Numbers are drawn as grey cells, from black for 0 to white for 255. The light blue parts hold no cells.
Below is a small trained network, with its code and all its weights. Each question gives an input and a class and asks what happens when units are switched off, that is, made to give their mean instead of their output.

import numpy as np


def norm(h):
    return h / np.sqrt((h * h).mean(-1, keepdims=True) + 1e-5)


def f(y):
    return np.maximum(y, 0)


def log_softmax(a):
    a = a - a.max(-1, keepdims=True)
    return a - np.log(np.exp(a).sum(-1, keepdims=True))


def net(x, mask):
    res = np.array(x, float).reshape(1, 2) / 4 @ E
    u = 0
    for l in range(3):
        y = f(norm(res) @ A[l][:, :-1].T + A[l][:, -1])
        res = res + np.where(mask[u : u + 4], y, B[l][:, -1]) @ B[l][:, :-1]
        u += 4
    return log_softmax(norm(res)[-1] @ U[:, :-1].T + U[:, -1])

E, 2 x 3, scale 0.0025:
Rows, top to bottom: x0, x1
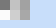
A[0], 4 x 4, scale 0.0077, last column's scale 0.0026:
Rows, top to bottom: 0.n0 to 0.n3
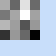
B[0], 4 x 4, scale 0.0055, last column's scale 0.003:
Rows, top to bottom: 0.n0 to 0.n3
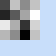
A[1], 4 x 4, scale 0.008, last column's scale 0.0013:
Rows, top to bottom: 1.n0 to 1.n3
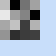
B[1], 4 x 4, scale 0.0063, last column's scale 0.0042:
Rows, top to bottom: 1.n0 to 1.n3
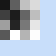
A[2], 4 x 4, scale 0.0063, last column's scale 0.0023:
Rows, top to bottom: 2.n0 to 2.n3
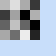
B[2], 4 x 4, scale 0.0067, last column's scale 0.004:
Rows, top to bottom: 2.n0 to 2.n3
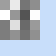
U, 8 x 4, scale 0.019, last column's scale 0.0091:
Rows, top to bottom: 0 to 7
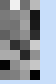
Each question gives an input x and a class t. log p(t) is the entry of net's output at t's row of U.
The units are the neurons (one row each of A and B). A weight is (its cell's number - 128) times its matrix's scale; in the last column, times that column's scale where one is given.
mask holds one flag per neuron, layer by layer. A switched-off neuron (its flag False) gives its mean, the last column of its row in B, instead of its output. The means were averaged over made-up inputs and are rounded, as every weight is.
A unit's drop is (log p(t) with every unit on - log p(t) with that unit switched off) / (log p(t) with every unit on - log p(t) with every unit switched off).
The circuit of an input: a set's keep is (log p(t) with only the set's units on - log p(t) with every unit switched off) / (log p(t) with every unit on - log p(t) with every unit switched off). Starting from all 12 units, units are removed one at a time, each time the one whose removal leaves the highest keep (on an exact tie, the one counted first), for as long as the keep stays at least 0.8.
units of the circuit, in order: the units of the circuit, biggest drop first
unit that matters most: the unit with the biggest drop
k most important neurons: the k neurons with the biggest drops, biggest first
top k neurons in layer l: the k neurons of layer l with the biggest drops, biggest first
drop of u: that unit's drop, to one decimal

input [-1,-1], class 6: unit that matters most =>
0.n0
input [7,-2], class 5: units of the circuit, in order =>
1.n0, 1.n3
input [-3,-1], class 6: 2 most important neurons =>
1.n0, 0.n0
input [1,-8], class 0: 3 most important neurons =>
1.n3, 1.n2, 0.n0
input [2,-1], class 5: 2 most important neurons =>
2.n1, 1.n0
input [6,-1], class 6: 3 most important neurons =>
0.n1, 0.n2, 1.n3
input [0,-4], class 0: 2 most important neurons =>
1.n3, 0.n0
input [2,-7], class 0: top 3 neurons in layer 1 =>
1.n3, 1.n2, 1.n1
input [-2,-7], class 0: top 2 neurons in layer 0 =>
0.n1, 0.n3
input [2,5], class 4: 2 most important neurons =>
1.n3, 0.n2
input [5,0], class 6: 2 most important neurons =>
0.n1, 1.n3
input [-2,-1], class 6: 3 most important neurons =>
0.n0, 1.n0, 2.n1
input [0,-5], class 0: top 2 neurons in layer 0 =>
0.n0, 0.n2
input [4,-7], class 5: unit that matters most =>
2.n1
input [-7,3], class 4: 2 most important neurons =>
0.n2, 0.n1
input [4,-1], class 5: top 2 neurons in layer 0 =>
0.n3, 0.n1
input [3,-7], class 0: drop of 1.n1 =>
0.2
